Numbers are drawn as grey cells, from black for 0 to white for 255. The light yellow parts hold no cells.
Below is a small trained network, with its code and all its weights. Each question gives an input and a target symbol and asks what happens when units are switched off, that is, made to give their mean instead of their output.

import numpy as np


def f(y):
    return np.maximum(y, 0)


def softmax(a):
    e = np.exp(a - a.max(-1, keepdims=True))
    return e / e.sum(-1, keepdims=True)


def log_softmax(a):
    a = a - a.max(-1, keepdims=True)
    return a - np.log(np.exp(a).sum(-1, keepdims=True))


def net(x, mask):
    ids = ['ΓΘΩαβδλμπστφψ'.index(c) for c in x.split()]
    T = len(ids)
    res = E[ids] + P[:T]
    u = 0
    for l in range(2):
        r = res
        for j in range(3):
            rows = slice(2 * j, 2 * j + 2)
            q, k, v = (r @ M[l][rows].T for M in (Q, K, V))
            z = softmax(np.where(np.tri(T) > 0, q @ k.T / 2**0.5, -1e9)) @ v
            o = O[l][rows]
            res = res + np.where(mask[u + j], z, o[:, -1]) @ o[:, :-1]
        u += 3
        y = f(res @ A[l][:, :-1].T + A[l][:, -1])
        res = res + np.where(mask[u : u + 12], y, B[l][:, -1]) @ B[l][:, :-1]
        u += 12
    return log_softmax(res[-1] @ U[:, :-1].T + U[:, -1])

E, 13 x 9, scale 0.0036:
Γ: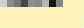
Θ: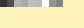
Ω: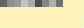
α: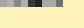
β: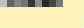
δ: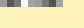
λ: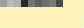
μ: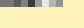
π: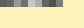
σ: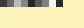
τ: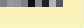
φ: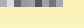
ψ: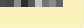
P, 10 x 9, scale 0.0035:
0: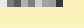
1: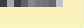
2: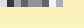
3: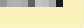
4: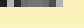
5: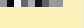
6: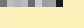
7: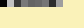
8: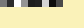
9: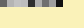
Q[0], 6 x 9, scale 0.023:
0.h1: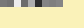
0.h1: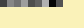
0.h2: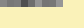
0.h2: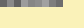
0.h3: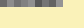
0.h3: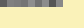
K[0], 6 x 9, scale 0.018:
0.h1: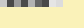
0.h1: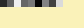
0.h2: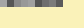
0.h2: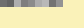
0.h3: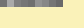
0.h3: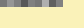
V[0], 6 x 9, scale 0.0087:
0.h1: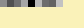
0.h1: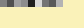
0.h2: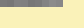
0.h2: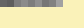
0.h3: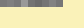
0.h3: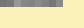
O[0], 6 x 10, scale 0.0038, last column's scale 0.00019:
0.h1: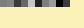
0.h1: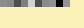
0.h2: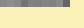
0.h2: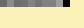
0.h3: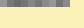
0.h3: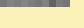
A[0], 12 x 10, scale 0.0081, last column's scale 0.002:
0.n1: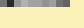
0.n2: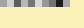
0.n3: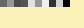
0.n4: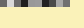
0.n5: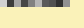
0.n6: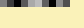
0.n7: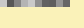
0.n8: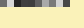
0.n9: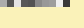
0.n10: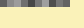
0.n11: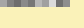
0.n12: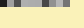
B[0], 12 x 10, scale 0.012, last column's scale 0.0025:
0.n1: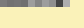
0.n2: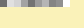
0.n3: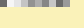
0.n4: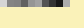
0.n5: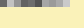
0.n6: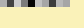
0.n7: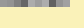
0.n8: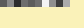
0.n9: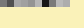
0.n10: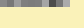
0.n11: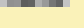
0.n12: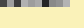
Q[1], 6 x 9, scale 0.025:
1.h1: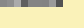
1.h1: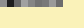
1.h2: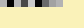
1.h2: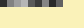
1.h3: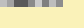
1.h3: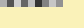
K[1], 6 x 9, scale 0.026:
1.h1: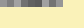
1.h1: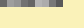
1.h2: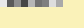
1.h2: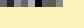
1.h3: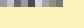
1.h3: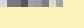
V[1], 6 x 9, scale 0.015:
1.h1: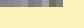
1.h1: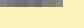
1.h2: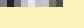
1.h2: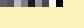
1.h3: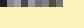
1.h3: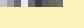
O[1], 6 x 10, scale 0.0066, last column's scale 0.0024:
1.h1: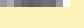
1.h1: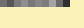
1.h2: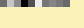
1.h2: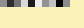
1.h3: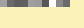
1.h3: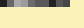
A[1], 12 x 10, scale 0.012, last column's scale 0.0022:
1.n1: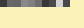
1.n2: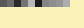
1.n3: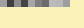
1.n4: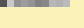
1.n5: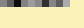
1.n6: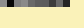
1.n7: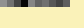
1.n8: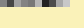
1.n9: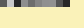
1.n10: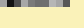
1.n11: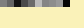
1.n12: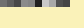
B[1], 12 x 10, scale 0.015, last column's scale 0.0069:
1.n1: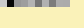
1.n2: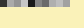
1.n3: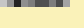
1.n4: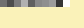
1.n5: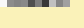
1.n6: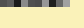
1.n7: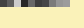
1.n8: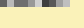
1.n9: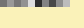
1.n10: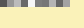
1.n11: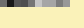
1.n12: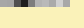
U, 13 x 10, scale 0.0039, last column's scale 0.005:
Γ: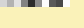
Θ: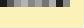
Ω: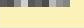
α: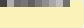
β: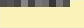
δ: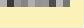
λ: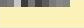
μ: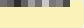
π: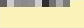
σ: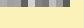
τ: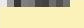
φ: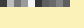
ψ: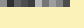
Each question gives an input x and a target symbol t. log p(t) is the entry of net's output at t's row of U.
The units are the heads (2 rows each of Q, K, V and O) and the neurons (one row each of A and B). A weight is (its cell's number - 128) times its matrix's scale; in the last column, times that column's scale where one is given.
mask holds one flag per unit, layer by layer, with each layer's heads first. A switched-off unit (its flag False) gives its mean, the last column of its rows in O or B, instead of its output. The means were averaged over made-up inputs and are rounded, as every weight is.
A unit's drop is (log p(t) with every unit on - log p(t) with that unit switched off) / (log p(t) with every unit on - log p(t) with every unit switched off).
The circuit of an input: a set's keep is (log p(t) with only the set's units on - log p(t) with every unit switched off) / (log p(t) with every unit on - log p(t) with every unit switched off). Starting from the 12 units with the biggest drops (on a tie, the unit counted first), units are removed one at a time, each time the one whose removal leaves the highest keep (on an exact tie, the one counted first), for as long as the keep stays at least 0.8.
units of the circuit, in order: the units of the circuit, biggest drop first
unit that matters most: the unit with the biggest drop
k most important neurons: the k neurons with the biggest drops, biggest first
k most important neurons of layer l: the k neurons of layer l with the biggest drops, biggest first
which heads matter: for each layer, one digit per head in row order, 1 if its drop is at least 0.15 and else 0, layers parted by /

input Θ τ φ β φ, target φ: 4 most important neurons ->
1.n9, 0.n8, 0.n3, 0.n4
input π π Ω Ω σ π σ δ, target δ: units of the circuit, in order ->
1.n1, 0.n12, 1.h2
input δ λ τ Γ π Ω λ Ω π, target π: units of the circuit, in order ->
0.h1, 1.n8, 0.n9
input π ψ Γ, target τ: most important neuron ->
1.n3
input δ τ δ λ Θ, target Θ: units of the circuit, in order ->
0.n3, 1.n4, 0.n12
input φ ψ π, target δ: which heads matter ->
100 / 011
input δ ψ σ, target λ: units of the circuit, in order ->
1.n7, 1.h2, 0.n7, 0.n2
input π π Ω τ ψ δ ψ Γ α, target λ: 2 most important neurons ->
0.n2, 1.n7
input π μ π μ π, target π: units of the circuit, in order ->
0.n4, 1.n8, 0.n6, 0.n12
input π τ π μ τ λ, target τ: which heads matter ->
000 / 001
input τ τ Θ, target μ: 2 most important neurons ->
1.n6, 1.n12
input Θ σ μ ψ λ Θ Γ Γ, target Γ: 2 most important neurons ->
0.n3, 0.n6
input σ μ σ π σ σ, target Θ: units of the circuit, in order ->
1.h2, 1.n10
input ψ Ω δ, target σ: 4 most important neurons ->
0.n5, 1.n10, 0.n2, 1.n12
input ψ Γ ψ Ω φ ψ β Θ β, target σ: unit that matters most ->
1.h3
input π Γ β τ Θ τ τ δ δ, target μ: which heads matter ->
000 / 010
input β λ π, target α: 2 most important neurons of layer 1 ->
1.n2, 1.n12
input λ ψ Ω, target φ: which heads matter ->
100 / 010
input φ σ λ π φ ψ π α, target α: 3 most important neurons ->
1.n2, 1.n12, 0.n8
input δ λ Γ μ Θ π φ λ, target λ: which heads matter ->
000 / 000
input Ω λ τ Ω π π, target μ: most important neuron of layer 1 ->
1.n6
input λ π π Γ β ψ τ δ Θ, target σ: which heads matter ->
000 / 011
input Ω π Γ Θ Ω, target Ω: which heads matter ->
000 / 010
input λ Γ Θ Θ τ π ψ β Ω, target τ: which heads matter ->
100 / 011
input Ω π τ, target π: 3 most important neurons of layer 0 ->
0.n9, 0.n2, 0.n11
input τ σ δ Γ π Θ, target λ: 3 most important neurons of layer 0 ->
0.n7, 0.n2, 0.n1
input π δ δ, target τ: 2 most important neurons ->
1.n3, 0.n5
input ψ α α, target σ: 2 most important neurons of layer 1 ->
1.n10, 1.n12
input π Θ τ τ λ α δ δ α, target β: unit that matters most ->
1.n6
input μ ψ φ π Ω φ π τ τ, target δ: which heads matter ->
100 / 010
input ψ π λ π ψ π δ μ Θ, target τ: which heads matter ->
000 / 011
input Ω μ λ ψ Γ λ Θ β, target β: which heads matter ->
000 / 000
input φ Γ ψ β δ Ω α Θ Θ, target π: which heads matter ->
100 / 010
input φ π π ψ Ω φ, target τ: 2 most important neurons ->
1.n3, 0.n7
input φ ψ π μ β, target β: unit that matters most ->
0.n6
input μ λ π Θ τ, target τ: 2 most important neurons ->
1.n5, 0.n4
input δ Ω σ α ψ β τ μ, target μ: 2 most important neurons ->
0.n8, 1.n9
